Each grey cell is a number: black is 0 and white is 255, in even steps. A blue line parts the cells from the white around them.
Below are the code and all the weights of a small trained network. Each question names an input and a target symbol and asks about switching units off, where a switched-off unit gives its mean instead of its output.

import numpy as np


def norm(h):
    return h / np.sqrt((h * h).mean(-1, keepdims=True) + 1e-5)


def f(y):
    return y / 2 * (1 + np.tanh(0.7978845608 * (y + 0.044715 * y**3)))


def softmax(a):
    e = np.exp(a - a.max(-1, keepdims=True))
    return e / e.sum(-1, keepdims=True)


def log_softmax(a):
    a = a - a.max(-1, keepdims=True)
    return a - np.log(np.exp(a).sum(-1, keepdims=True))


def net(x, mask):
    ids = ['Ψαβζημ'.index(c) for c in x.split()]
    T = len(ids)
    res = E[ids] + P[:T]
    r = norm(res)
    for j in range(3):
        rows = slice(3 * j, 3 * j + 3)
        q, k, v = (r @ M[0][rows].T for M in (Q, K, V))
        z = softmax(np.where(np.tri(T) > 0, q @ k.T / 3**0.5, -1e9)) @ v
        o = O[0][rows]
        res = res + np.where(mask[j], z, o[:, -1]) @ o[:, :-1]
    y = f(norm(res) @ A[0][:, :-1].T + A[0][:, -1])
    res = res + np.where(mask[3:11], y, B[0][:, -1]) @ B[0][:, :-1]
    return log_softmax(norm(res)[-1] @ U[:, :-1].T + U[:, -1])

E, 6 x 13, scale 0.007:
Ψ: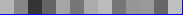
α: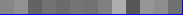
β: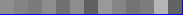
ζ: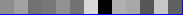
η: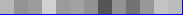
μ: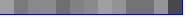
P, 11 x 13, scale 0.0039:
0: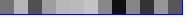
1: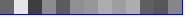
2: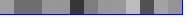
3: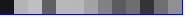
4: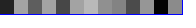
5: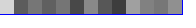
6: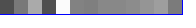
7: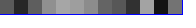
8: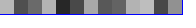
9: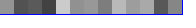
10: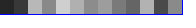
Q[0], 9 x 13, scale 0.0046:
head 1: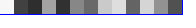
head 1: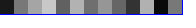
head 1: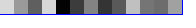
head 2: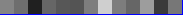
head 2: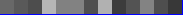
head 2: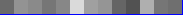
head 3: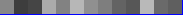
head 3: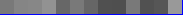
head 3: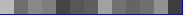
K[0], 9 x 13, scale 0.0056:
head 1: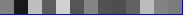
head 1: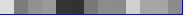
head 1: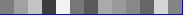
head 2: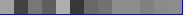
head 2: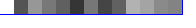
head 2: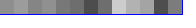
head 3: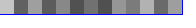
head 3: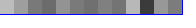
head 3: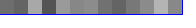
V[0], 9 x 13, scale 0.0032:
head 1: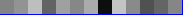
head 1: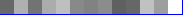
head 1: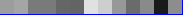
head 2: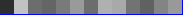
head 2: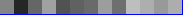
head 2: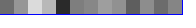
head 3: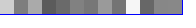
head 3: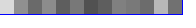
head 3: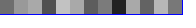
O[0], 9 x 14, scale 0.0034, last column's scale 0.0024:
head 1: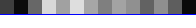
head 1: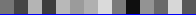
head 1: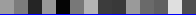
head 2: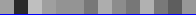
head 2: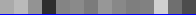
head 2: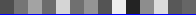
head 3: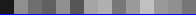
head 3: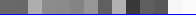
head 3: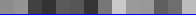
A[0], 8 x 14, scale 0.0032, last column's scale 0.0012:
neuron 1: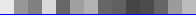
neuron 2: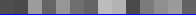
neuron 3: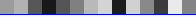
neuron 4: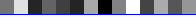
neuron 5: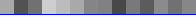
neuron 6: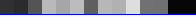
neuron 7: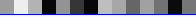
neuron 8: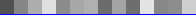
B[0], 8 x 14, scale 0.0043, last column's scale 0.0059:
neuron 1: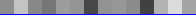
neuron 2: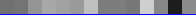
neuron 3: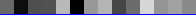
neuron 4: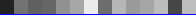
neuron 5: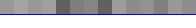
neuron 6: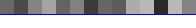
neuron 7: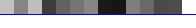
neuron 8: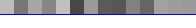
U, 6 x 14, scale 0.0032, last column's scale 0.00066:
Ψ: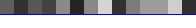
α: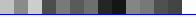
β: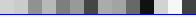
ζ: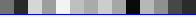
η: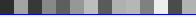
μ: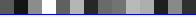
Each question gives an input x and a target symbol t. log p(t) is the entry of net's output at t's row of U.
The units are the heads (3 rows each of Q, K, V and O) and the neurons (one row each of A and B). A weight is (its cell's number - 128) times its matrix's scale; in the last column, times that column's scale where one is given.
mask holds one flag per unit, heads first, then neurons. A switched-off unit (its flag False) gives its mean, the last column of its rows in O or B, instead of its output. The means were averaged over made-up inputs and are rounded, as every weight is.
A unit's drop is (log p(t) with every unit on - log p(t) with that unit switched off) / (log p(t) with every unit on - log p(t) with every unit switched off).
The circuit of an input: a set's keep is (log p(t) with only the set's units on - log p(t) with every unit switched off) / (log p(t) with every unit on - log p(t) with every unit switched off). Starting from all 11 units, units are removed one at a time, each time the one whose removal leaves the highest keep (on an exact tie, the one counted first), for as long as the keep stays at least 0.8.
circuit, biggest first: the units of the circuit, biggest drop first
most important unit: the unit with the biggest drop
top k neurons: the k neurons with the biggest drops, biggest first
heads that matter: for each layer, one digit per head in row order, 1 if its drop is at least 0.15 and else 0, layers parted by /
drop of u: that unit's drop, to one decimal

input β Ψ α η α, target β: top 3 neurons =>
[neuron 7; neuron 1; neuron 4]
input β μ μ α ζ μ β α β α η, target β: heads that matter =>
100
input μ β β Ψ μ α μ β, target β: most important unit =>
head 3
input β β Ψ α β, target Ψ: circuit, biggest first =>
[neuron 3; head 1]
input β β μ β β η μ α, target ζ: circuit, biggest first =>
[head 1; neuron 7]
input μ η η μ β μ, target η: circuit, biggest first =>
[head 1; neuron 4; neuron 7]
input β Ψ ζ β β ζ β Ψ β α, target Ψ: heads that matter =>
110
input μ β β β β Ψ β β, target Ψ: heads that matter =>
110
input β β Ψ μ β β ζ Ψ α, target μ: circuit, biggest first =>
[head 1; neuron 6]
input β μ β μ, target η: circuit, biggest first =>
[head 1; neuron 4]
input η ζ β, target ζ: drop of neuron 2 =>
0.3
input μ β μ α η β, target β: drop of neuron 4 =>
0.1
